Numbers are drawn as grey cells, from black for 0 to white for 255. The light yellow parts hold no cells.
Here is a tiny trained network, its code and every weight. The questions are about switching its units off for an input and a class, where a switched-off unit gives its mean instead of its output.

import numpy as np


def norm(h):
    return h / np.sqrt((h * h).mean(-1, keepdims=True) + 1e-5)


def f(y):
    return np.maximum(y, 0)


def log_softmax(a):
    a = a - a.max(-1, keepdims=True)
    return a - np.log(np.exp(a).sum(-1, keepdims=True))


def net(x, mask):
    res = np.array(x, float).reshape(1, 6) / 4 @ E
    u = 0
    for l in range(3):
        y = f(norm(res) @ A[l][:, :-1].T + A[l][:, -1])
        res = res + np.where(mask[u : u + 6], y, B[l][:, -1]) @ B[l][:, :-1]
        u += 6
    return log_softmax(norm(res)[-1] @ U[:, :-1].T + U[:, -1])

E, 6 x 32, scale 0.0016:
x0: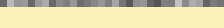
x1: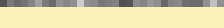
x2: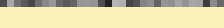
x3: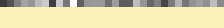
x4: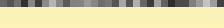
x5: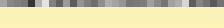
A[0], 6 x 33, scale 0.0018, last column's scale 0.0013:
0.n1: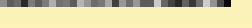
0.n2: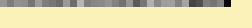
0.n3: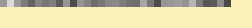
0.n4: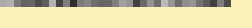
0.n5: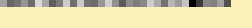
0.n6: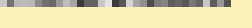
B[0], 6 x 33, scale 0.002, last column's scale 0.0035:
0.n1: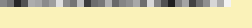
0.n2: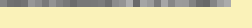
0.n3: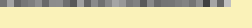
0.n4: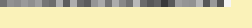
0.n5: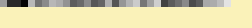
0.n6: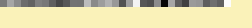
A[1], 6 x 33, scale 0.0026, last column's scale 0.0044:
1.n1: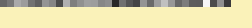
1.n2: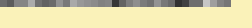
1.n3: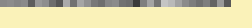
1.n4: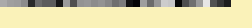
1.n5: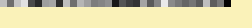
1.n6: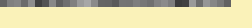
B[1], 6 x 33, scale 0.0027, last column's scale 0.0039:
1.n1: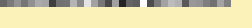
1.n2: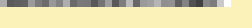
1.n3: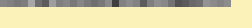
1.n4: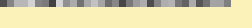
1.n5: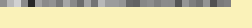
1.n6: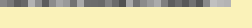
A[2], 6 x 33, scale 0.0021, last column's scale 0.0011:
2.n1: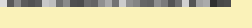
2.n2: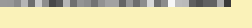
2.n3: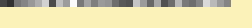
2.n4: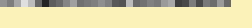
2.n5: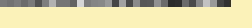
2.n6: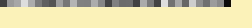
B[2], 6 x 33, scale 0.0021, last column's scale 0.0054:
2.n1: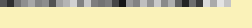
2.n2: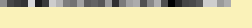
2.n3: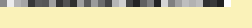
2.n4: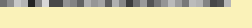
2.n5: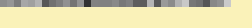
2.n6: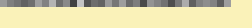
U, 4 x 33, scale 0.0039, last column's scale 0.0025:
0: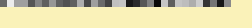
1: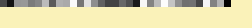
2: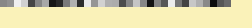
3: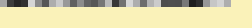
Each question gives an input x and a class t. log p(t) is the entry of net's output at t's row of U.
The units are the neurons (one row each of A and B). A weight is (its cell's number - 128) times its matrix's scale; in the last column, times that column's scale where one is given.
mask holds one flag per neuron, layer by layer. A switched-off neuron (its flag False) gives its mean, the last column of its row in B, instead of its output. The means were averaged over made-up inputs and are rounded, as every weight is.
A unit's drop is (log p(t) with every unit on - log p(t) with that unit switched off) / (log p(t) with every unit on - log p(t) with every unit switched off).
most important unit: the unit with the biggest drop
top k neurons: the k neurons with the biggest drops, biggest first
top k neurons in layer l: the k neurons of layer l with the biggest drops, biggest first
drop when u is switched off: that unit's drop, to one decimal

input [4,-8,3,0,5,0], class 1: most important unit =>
2.n1
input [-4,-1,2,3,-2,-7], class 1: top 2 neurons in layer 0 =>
[0.n5, 0.n1]
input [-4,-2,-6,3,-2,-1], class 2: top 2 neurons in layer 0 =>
[0.n6, 0.n1]
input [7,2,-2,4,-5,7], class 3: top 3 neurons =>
[2.n2, 0.n4, 2.n4]
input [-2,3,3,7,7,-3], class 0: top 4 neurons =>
[2.n3, 0.n5, 2.n1, 2.n2]
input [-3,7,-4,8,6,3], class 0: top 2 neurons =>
[2.n3, 2.n1]
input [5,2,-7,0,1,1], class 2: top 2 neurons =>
[0.n6, 0.n1]
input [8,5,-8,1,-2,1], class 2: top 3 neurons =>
[0.n6, 2.n3, 0.n1]
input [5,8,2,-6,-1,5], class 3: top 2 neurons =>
[2.n3, 0.n5]
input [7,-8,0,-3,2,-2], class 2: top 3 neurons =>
[2.n3, 2.n1, 2.n5]
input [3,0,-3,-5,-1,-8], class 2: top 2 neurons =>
[2.n4, 0.n5]
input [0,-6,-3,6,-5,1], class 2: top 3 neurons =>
[0.n6, 0.n1, 2.n5]
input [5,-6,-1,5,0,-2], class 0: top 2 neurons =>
[2.n3, 2.n1]
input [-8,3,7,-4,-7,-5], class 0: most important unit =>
1.n2
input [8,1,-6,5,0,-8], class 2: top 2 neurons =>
[0.n6, 1.n2]
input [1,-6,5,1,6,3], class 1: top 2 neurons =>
[2.n1, 2.n3]
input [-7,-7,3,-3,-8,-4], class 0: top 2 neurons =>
[2.n4, 1.n2]
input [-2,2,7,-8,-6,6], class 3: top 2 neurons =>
[2.n3, 2.n2]
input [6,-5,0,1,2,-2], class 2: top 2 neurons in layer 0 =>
[0.n1, 0.n4]
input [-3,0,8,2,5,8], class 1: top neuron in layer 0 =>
[0.n6]
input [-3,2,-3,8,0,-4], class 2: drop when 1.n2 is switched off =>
0.3
